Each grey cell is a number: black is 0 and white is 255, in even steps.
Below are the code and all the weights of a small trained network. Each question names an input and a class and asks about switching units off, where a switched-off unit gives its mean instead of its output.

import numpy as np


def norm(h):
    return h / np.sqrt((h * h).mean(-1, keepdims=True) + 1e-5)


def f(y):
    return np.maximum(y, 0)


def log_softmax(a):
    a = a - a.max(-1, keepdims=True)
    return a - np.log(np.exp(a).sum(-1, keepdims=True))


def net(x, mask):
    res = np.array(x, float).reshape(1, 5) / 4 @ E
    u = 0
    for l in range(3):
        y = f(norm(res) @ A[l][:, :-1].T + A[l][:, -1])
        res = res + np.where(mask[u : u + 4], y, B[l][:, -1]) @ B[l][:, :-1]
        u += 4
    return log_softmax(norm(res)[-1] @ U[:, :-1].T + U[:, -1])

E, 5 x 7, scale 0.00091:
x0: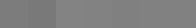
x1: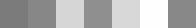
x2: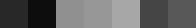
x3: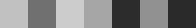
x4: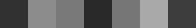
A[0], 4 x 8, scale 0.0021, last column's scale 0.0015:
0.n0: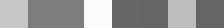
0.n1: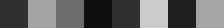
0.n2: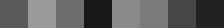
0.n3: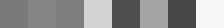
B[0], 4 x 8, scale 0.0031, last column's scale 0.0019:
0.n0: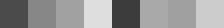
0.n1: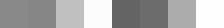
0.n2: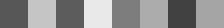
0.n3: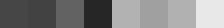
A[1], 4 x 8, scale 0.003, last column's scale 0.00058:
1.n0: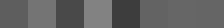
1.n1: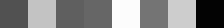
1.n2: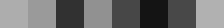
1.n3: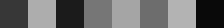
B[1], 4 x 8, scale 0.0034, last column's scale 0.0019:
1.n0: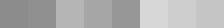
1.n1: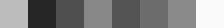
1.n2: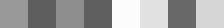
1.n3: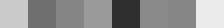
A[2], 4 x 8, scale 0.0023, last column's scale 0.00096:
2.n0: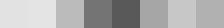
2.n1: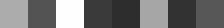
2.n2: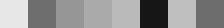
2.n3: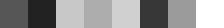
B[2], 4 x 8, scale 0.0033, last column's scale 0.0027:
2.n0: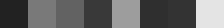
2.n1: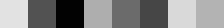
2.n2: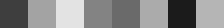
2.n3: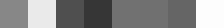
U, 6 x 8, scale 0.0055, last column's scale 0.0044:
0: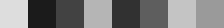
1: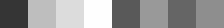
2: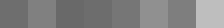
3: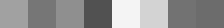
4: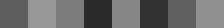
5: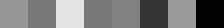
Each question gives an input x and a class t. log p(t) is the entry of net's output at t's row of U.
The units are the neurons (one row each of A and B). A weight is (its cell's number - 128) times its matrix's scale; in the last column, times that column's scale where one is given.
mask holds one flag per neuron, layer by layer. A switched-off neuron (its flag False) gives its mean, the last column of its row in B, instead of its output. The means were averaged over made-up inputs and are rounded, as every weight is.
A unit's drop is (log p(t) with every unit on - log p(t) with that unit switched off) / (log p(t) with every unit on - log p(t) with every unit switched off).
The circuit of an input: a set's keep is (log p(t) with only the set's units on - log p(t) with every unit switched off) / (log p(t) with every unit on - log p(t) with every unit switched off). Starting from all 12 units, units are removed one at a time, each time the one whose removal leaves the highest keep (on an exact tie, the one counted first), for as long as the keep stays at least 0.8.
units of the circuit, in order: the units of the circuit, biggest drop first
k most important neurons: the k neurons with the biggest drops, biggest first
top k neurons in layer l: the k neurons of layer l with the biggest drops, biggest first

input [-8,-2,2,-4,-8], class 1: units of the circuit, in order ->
(2.n2)
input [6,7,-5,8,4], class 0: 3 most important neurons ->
(2.n1 1.n2 2.n3)
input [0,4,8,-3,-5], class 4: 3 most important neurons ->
(2.n3 0.n1 1.n2)
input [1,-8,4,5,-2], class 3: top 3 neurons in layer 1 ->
(1.n2 1.n0 1.n3)
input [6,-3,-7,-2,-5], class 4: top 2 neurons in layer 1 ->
(1.n1 1.n0)
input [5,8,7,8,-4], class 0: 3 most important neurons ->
(2.n1 1.n2 2.n0)
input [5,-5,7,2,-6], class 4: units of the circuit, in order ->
(2.n3 1.n1)
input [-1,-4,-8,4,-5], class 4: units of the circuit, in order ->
(2.n0 1.n1)
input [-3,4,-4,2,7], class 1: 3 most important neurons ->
(0.n1 2.n3 1.n2)
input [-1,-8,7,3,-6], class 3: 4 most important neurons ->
(1.n2 0.n1 1.n0 2.n0)
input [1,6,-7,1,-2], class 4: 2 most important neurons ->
(2.n0 1.n2)
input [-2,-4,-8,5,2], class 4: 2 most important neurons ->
(2.n0 1.n1)
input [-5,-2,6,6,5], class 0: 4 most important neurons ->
(2.n1 2.n0 2.n2 0.n0)
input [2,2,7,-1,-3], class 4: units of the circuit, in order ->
(2.n3)
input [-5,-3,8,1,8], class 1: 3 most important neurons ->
(0.n1 0.n2 2.n0)
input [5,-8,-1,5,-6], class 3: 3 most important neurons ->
(1.n2 0.n1 1.n3)
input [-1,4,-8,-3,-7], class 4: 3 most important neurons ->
(2.n0 0.n1 1.n0)
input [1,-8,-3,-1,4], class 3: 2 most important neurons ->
(1.n2 0.n0)
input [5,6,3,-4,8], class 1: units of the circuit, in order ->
(0.n1 0.n3)
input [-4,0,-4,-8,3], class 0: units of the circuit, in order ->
(1.n1)
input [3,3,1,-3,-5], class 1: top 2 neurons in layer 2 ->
(2.n2 2.n0)
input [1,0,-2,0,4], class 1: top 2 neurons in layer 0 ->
(0.n1 0.n2)
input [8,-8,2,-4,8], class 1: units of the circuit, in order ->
(0.n2 0.n1 1.n0)
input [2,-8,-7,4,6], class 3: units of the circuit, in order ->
(1.n2 1.n0)
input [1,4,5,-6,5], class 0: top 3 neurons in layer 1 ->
(1.n1 1.n3 1.n2)
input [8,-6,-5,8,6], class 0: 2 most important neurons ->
(2.n1 0.n1)
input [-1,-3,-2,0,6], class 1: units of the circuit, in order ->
(0.n1)
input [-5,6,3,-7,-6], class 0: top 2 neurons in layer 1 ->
(1.n1 1.n2)
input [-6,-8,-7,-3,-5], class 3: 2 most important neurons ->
(1.n2 0.n1)
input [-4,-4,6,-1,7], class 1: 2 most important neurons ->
(0.n2 0.n1)
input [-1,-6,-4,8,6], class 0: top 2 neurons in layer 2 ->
(2.n1 2.n3)
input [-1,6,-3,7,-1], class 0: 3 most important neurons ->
(2.n1 1.n2 2.n3)
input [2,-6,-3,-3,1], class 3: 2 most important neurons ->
(1.n2 0.n3)
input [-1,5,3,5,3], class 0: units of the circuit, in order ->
(2.n1)
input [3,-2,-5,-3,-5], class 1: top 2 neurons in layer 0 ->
(0.n0 0.n3)
